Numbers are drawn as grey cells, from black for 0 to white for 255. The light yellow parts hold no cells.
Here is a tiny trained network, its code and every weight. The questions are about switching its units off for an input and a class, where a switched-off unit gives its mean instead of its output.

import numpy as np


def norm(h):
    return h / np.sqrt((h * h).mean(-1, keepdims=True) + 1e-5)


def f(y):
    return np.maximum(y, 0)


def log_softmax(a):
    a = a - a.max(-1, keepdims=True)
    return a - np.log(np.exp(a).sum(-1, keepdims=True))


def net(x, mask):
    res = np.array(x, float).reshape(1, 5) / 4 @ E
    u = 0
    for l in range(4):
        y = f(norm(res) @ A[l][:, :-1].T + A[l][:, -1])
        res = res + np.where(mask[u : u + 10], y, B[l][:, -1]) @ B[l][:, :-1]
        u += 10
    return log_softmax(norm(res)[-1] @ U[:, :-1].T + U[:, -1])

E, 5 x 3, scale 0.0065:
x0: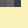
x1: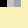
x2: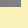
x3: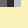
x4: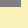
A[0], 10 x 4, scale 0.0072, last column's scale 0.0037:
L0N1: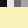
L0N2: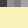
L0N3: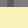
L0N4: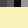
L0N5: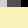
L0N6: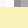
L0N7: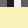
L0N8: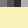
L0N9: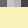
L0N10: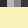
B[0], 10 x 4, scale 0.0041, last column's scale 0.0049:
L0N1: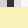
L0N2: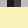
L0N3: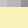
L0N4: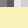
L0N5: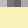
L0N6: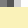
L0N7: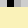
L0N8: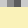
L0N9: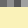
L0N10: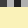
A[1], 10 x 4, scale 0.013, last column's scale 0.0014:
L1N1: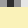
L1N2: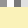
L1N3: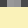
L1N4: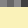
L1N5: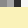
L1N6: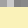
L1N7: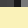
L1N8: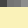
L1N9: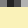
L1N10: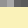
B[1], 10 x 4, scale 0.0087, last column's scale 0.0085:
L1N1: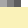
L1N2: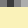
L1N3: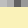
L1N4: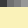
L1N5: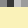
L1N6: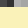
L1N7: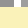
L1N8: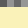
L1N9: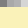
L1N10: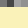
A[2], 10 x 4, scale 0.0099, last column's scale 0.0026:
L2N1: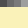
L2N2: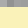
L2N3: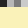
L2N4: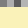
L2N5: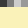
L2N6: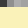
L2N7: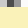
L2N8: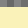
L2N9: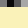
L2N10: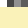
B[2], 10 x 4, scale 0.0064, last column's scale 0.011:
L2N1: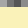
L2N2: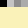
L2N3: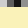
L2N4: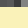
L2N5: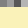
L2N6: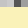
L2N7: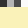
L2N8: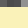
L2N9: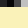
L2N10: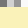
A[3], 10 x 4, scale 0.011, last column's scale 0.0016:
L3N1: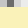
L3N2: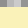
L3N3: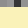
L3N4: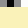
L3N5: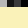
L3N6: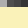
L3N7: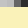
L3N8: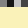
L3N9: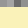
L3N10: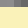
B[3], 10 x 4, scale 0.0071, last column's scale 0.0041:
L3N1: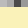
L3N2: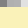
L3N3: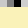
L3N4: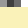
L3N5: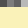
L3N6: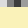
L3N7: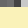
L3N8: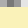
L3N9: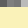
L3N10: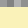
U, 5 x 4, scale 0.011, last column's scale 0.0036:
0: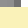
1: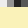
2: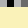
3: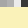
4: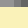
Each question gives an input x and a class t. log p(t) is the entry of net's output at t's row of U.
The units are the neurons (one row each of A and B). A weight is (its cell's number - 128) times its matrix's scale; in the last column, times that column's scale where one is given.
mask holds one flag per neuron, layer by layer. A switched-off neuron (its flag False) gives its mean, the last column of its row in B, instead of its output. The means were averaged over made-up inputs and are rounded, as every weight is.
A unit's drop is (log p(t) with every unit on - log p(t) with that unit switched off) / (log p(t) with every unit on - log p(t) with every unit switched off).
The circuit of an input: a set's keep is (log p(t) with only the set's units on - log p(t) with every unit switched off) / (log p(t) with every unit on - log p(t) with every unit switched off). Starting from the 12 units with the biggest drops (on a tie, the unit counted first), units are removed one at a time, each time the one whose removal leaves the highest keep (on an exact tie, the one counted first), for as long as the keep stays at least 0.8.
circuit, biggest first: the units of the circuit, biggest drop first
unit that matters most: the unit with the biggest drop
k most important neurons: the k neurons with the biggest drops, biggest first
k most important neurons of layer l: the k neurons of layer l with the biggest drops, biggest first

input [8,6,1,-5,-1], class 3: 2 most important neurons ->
(L1N7; L0N2)
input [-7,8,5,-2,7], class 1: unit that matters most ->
L2N3
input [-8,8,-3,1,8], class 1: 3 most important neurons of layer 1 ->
(L1N7; L1N9; L1N5)
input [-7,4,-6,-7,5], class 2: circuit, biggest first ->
(L1N2; L1N6)
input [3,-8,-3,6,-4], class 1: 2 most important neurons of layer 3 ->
(L3N6; L3N3)
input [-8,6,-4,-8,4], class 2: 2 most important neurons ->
(L1N2; L1N6)
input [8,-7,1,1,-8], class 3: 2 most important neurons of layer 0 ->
(L0N1; L0N7)
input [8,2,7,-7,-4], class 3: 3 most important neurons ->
(L1N7; L0N2; L0N1)
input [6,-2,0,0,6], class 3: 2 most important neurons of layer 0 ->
(L0N1; L0N6)
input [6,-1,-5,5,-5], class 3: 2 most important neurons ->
(L1N9; L0N1)
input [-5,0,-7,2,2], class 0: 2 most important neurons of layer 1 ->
(L1N7; L1N9)
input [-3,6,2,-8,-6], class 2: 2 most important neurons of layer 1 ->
(L1N2; L1N6)
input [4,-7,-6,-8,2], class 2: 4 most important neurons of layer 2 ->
(L2N9; L2N6; L2N5; L2N3)
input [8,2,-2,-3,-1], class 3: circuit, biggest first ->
(L1N7)
